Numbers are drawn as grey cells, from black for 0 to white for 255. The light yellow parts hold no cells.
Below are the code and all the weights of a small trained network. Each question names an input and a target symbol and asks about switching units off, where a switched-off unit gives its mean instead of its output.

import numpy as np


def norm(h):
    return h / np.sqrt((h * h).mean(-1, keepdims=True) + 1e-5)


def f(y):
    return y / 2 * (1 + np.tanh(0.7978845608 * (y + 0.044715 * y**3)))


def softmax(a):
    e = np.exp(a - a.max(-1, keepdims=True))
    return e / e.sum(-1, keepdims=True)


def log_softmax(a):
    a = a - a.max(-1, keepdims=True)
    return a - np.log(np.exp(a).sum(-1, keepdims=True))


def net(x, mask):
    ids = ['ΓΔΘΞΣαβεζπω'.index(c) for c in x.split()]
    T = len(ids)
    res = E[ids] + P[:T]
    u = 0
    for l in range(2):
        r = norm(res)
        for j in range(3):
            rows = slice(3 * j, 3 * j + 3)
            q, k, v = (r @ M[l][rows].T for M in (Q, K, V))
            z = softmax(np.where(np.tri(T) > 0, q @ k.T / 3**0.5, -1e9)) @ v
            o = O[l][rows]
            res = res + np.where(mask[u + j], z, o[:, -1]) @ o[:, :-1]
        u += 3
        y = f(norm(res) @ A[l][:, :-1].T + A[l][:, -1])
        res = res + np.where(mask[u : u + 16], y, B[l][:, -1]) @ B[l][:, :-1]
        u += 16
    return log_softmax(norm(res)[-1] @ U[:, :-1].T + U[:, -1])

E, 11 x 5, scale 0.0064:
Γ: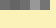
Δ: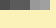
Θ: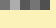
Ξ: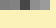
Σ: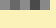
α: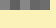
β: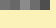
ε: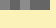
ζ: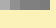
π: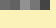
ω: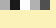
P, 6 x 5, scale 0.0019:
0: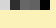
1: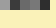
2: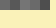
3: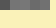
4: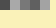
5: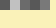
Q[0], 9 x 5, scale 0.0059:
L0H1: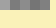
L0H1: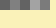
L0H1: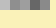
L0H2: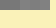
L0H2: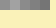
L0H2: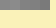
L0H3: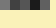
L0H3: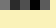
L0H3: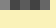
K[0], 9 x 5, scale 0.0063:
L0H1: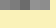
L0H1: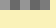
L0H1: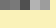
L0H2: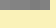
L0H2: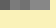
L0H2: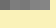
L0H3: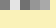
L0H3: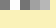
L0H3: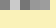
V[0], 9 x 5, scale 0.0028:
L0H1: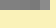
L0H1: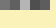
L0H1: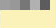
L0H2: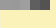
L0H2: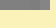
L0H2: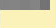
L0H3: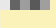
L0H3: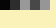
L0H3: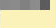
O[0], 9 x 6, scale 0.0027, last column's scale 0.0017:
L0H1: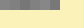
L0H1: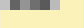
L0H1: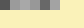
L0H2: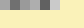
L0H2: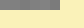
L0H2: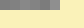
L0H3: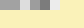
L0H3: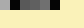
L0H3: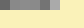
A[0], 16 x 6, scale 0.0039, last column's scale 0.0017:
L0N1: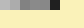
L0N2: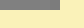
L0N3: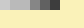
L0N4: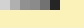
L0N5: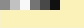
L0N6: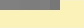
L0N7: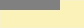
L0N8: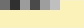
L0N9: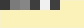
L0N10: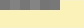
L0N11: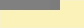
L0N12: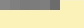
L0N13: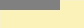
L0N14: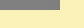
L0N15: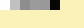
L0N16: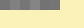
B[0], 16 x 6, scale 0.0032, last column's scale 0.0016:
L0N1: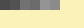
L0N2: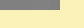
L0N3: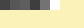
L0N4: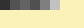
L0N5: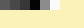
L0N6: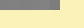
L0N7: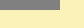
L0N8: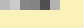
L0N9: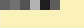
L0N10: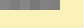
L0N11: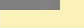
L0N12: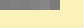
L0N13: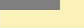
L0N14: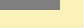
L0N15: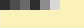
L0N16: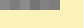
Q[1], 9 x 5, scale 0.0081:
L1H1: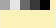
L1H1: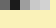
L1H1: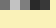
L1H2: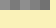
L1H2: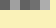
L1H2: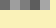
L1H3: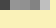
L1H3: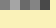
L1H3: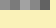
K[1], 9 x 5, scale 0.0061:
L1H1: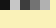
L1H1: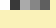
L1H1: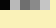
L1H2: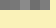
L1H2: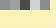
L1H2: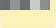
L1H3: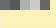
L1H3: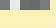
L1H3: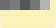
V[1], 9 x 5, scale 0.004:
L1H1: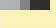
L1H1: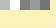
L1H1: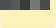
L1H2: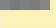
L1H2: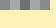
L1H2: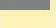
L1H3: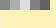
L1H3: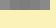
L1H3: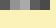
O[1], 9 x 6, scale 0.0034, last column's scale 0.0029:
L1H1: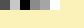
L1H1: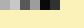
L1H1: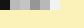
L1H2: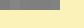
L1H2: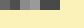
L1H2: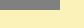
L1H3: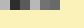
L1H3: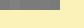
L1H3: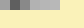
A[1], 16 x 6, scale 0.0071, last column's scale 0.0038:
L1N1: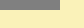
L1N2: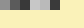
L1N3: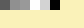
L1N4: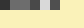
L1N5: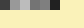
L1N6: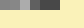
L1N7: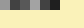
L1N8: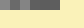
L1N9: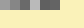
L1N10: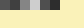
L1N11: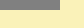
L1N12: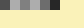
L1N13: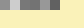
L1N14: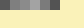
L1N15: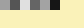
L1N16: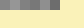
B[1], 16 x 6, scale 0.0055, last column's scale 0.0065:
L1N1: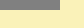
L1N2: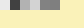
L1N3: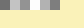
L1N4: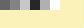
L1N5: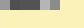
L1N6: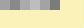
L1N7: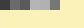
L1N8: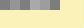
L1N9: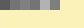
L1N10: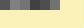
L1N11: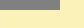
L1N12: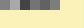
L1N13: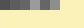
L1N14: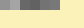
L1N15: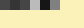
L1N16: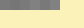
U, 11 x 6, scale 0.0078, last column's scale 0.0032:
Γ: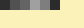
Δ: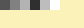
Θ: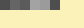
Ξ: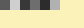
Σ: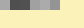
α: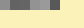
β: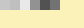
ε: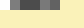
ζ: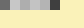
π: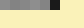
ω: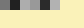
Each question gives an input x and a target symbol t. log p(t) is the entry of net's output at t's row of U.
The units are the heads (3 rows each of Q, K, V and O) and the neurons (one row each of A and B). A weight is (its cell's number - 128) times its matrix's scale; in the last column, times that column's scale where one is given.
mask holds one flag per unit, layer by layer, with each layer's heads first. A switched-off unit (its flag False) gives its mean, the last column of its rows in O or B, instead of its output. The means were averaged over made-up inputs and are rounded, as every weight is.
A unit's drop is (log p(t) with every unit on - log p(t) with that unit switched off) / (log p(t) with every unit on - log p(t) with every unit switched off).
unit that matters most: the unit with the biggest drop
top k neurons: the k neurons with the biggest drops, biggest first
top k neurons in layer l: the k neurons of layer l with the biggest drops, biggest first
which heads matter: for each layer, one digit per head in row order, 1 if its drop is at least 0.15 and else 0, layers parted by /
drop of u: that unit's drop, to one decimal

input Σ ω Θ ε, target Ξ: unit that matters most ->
L1H1
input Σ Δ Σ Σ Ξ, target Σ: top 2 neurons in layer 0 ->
(L0N5; L0N8)
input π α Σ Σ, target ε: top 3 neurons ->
(L0N8; L1N4; L0N15)
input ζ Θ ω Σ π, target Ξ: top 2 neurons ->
(L1N4; L0N15)
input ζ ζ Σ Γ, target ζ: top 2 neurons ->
(L1N3; L0N5)
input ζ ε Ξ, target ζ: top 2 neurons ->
(L1N3; L0N5)
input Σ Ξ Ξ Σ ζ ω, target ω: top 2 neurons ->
(L1N15; L1N4)
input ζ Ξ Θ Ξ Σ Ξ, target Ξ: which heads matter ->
000 / 101
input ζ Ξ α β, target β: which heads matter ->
000 / 100
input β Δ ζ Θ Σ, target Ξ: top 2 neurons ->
(L1N4; L0N9)
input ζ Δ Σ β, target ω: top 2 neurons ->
(L1N15; L1N4)
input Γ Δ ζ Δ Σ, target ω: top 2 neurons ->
(L1N15; L0N5)
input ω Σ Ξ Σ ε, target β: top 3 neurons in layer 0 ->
(L0N15; L0N3; L0N4)
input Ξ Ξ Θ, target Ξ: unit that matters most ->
L1N4
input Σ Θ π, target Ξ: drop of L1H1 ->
0.2
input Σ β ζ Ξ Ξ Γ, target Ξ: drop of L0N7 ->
0.0
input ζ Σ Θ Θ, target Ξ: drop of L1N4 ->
0.1
